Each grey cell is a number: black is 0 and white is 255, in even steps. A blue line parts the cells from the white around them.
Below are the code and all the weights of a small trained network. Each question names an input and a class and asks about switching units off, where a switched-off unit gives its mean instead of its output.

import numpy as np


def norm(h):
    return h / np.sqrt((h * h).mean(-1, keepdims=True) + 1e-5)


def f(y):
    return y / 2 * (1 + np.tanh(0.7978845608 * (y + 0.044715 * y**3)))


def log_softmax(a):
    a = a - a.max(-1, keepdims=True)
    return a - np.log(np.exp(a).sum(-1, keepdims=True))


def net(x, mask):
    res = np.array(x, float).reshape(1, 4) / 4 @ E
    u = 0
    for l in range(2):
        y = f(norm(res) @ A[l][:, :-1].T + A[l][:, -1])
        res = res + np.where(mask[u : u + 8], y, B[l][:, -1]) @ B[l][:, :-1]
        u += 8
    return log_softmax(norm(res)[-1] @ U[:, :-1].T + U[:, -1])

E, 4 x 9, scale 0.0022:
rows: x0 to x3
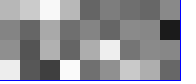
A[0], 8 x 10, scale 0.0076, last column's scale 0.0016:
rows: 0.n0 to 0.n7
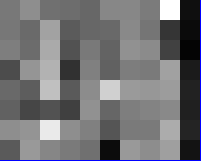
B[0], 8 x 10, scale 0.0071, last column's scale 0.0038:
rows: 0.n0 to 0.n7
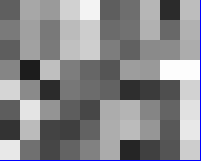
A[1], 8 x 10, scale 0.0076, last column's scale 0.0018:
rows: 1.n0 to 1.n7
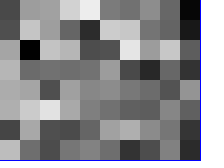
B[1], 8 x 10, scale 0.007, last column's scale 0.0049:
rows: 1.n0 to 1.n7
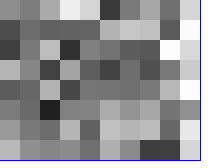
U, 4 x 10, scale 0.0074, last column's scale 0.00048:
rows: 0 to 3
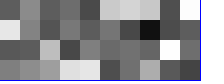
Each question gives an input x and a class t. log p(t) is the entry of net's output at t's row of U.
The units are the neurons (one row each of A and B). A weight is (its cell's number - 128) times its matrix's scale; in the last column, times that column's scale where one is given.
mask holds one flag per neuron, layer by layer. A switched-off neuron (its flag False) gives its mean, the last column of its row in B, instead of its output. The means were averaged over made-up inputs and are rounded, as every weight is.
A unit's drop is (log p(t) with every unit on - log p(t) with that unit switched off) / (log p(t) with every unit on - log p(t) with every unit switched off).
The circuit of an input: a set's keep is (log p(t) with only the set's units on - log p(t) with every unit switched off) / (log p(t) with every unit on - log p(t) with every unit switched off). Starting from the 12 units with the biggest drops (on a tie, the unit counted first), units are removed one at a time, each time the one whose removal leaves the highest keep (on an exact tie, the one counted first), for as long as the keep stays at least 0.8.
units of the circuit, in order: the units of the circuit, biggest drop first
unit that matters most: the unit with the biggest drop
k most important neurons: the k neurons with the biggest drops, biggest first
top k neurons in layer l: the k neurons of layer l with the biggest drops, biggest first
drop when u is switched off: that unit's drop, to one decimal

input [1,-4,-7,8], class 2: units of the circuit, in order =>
(1.n2 0.n6)
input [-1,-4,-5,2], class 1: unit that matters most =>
0.n7
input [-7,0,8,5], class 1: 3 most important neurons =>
(0.n4 0.n6 1.n3)
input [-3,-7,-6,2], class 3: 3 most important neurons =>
(0.n0 0.n4 1.n0)
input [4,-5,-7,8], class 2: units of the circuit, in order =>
(0.n4 1.n2)
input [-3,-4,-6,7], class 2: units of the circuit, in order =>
(0.n6 1.n2)
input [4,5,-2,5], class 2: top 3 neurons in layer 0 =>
(0.n5 0.n0 0.n6)
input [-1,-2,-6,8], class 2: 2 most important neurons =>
(0.n4 1.n2)
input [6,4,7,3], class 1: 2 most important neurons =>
(0.n4 0.n5)
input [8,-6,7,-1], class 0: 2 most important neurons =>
(0.n6 0.n7)
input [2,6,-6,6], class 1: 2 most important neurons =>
(0.n3 0.n0)
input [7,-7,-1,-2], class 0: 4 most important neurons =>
(0.n6 0.n1 0.n2 1.n1)
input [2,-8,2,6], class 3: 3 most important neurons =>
(0.n0 0.n3 1.n0)
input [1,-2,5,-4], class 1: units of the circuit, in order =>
(0.n4)
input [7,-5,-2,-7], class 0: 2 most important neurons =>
(0.n6 0.n0)
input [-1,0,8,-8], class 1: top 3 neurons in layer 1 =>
(1.n7 1.n4 1.n3)
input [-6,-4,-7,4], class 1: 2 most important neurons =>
(0.n7 0.n6)
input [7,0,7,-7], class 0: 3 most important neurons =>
(0.n6 0.n7 1.n2)
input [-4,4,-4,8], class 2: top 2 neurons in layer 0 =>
(0.n6 0.n4)
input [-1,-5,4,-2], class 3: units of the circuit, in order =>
(0.n0)
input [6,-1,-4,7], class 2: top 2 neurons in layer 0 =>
(0.n5 0.n4)
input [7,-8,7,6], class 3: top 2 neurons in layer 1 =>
(1.n2 1.n1)
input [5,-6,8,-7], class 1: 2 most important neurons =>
(0.n4 0.n5)
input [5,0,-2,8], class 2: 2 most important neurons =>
(1.n2 0.n5)
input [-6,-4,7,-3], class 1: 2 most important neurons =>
(0.n4 0.n6)
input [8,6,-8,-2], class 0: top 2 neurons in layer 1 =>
(1.n6 1.n1)
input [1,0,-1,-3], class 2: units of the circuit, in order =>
(0.n3)
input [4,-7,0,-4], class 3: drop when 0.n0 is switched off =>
1.3
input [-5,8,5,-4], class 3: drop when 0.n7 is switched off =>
0.1
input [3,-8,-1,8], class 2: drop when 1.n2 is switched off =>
0.9
